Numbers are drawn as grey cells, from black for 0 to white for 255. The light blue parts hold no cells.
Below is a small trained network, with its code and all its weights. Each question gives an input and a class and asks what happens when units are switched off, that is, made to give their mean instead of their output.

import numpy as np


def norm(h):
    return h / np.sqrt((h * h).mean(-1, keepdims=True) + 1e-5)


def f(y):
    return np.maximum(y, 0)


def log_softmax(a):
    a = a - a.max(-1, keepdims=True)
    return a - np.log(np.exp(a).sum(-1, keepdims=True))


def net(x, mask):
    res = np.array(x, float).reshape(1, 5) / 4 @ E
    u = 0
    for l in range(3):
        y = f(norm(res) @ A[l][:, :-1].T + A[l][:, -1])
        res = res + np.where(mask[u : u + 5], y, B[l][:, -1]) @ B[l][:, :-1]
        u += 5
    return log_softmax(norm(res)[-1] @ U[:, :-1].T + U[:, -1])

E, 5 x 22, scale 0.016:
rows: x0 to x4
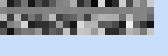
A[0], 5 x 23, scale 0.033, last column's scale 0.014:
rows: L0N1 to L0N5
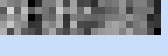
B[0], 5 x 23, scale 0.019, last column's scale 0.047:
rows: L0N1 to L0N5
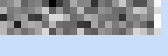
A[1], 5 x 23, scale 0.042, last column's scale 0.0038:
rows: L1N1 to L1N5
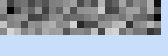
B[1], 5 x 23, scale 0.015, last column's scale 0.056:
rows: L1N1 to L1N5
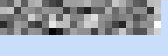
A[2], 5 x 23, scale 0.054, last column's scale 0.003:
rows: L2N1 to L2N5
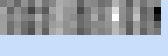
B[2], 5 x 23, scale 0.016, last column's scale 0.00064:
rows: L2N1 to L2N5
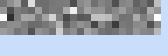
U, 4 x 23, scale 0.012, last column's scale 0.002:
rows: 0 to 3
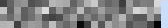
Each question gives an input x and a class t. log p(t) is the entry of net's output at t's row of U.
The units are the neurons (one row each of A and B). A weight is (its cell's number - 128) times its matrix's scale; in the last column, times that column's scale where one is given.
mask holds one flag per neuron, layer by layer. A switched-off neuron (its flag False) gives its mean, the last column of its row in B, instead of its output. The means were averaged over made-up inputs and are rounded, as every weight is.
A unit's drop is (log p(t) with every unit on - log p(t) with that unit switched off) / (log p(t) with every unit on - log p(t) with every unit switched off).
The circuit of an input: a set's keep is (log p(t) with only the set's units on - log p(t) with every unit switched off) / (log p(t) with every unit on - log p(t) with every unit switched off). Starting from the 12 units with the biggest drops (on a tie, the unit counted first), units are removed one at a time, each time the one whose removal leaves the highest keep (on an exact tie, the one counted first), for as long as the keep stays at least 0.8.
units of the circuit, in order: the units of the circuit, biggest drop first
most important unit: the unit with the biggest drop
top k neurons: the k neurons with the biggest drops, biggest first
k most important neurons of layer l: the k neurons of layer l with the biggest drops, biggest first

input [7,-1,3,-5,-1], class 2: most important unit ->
L0N1
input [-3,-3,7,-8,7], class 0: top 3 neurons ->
[L1N4 L0N3 L0N2]
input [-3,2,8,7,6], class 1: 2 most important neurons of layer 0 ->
[L0N5 L0N4]
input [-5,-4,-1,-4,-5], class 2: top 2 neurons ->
[L1N5 L1N2]
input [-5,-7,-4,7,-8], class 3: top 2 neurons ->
[L0N4 L1N4]
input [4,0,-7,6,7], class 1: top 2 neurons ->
[L0N2 L0N4]
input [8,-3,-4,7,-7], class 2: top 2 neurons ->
[L0N1 L1N4]
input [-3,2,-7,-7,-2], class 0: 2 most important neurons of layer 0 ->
[L0N5 L0N3]
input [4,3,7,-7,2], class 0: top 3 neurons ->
[L1N4 L0N2 L0N3]
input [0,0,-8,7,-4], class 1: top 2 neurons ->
[L0N2 L1N4]
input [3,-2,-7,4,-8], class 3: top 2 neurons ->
[L0N4 L0N5]
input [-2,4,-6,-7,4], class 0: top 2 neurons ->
[L0N5 L0N3]
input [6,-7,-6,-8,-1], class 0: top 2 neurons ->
[L1N4 L0N5]
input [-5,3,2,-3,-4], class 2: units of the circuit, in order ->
[L1N5]
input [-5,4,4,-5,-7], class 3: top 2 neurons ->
[L0N4 L0N1]
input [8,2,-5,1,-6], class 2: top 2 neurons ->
[L0N1 L0N5]
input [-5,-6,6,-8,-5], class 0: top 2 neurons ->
[L1N4 L0N2]
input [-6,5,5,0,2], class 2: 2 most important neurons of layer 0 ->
[L0N2 L0N3]
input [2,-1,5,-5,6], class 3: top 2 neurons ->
[L1N2 L0N1]
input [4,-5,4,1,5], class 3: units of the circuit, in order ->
[L1N2]
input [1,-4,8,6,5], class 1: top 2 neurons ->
[L0N5 L1N4]
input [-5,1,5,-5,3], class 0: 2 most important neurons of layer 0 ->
[L0N2 L0N5]
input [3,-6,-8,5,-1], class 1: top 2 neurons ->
[L0N2 L1N4]
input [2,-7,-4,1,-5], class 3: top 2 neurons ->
[L0N4 L0N5]
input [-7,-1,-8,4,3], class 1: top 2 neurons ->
[L0N2 L0N4]
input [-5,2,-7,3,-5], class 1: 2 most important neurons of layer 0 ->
[L0N2 L0N1]
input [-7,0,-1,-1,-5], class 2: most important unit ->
L1N5
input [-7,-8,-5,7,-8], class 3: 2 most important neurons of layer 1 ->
[L1N4 L1N1]
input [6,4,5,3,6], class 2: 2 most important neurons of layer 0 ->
[L0N4 L0N2]
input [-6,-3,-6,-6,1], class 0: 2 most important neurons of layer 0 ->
[L0N5 L0N3]
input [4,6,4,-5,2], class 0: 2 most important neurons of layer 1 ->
[L1N4 L1N5]
